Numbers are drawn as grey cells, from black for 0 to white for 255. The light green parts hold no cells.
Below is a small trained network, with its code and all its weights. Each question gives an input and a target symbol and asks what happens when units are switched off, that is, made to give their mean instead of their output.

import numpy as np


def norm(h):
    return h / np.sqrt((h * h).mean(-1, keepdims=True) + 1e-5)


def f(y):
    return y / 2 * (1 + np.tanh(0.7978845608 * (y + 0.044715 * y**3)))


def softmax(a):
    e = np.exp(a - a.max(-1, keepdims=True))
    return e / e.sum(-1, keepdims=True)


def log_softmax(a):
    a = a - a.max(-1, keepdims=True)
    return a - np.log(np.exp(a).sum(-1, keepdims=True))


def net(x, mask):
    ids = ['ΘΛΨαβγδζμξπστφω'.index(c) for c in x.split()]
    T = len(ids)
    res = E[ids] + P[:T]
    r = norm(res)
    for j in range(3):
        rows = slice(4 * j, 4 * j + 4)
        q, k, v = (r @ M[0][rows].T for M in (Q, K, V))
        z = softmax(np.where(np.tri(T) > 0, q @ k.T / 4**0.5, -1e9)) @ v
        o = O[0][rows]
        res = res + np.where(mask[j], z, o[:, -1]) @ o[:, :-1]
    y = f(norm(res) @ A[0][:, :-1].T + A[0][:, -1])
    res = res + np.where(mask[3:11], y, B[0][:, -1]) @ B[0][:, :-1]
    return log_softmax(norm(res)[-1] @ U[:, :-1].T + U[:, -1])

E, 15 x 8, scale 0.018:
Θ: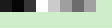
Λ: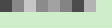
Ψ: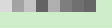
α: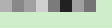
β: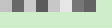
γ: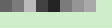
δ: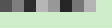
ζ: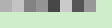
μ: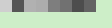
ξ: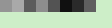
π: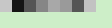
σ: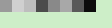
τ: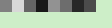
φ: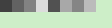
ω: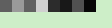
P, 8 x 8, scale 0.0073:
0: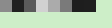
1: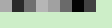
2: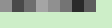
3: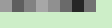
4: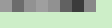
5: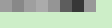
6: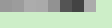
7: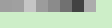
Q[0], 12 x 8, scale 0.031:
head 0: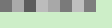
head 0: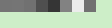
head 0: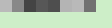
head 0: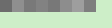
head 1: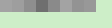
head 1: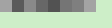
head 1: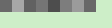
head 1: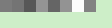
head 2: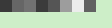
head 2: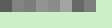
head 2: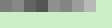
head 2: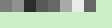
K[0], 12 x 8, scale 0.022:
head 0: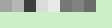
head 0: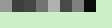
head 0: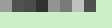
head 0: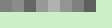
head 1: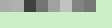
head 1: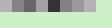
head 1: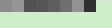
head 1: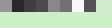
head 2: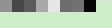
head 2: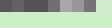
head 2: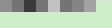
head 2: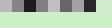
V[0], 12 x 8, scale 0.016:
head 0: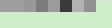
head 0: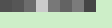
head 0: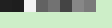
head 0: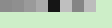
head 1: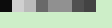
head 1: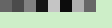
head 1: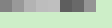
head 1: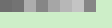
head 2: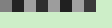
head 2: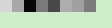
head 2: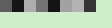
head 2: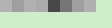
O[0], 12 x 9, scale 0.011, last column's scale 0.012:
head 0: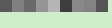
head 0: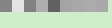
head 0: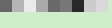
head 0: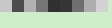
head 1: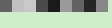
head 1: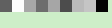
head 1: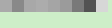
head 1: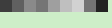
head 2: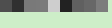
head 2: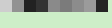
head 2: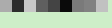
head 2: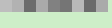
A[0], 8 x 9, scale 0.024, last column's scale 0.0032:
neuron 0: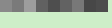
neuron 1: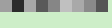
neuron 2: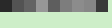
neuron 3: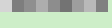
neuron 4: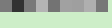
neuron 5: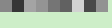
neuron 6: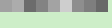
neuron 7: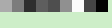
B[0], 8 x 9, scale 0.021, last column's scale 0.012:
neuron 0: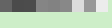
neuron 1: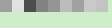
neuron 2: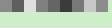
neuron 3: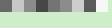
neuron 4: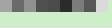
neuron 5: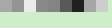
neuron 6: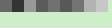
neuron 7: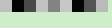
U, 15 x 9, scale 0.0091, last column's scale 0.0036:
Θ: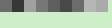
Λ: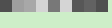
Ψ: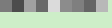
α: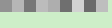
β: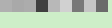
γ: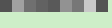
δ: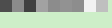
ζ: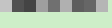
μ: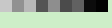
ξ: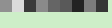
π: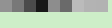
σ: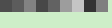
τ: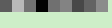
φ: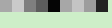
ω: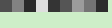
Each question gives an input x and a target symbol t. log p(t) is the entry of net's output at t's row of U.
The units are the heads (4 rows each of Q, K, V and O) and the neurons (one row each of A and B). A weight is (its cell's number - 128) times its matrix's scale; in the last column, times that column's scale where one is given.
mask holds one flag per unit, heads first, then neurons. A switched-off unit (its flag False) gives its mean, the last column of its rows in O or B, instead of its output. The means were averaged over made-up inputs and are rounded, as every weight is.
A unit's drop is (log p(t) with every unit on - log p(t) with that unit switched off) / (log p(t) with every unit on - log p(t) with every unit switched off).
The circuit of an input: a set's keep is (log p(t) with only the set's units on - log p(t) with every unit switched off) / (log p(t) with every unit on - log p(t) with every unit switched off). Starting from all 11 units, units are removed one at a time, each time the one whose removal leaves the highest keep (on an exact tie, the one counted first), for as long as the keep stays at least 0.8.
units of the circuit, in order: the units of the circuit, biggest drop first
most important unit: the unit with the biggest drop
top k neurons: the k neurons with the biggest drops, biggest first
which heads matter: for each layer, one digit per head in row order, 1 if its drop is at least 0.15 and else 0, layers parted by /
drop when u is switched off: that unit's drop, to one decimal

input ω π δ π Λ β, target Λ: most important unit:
head 2
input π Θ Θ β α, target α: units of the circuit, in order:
[head 0; head 2]
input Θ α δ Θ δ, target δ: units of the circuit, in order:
[head 2; neuron 6; head 0]
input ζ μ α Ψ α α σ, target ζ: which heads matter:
100
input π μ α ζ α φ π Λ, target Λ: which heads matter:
001
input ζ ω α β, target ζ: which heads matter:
000
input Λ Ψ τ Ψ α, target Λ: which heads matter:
000
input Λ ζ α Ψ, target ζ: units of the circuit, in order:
[neuron 7; head 0]
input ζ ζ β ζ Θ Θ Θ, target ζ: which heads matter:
101
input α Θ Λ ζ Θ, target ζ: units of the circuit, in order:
[head 0; neuron 7]
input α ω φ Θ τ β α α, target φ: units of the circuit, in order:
[head 2; neuron 3]
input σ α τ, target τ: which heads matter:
011
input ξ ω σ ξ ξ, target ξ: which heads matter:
011
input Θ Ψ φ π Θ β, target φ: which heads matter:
000
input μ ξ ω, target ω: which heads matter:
110
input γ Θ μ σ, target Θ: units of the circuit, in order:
[head 2]
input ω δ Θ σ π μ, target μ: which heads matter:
010
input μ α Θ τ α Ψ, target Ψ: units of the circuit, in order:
[head 0; head 2; neuron 6]
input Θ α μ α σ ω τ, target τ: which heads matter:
111
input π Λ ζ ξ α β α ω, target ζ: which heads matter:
101
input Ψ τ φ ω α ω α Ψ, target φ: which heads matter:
000
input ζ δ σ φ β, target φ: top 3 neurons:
[neuron 1; neuron 7; neuron 3]
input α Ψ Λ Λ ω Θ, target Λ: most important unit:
head 1
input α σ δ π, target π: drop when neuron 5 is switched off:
0.0
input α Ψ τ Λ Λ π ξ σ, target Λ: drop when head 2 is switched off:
0.2
